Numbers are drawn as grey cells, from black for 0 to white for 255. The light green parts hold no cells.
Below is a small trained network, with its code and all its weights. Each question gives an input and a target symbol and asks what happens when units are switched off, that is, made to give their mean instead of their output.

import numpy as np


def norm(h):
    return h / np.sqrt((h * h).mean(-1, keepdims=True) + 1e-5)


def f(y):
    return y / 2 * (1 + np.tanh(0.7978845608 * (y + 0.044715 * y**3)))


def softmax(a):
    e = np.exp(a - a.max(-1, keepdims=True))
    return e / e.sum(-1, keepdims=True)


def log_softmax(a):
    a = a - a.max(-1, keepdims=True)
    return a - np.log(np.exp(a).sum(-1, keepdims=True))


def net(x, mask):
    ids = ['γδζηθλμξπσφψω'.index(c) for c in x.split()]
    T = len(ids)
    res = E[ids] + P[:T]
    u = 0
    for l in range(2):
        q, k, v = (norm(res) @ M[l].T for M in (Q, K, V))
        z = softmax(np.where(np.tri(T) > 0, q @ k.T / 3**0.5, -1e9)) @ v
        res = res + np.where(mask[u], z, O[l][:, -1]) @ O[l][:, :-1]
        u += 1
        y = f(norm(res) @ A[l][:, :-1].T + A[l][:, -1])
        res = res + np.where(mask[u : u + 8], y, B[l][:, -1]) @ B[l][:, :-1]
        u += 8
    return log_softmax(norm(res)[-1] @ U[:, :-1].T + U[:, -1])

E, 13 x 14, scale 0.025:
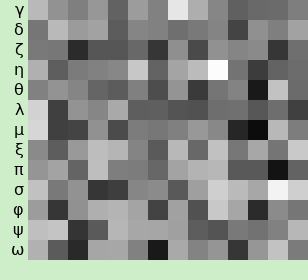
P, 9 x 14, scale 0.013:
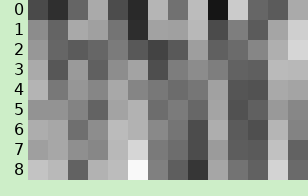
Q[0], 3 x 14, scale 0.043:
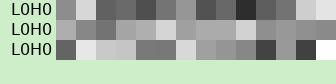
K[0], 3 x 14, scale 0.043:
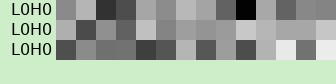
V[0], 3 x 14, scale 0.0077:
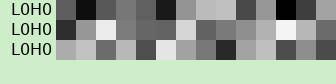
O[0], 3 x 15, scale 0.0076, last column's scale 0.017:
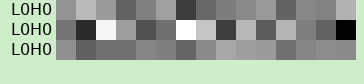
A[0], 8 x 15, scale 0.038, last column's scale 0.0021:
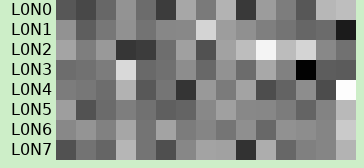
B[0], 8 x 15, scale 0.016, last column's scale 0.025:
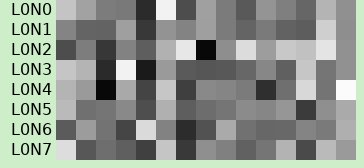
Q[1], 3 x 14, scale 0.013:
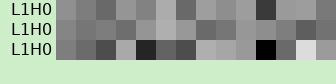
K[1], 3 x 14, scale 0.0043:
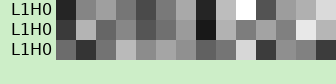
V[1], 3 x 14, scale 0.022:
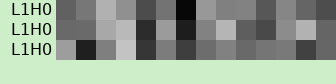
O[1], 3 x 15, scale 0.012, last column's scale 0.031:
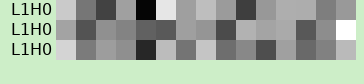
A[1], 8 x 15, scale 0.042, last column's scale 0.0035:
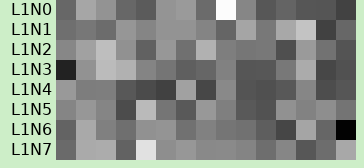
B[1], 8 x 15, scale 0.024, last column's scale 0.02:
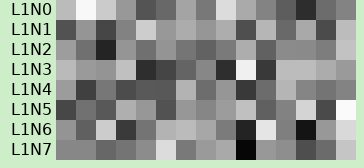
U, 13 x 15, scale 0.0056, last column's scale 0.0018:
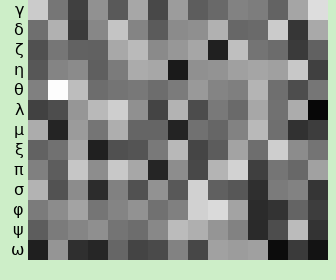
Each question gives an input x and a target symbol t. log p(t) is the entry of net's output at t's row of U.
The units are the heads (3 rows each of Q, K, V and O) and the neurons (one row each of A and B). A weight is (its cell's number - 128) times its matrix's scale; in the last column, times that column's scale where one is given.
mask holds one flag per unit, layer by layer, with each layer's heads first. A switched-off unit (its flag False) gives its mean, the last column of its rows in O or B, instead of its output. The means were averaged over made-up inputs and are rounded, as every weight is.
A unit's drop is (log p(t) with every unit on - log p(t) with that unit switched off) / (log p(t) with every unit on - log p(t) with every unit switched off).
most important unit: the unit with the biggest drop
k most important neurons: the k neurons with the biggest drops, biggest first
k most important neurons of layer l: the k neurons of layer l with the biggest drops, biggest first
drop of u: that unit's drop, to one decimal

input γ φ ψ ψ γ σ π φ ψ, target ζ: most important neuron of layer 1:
[L1N7]
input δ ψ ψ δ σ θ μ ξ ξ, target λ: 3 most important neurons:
[L1N3, L0N2, L1N6]
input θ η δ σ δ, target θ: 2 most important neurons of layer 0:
[L0N2, L0N6]
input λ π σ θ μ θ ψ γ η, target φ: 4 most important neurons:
[L0N2, L1N6, L1N0, L0N4]
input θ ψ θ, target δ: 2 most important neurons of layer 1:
[L1N1, L1N6]
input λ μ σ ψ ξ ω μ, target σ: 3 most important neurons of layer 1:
[L1N6, L1N4, L1N3]
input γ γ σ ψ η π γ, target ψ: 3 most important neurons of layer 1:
[L1N6, L1N3, L1N5]
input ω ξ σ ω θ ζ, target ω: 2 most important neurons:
[L0N2, L1N6]
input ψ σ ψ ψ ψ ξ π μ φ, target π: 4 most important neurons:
[L0N2, L1N6, L1N3, L0N4]
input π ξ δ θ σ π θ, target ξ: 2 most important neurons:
[L0N2, L1N6]
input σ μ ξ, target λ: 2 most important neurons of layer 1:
[L1N3, L1N7]
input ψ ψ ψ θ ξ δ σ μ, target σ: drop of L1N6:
0.8
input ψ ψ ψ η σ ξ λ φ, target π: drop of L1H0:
1.0
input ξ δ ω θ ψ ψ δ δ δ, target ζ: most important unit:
L0N7
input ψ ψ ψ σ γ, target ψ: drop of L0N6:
0.1
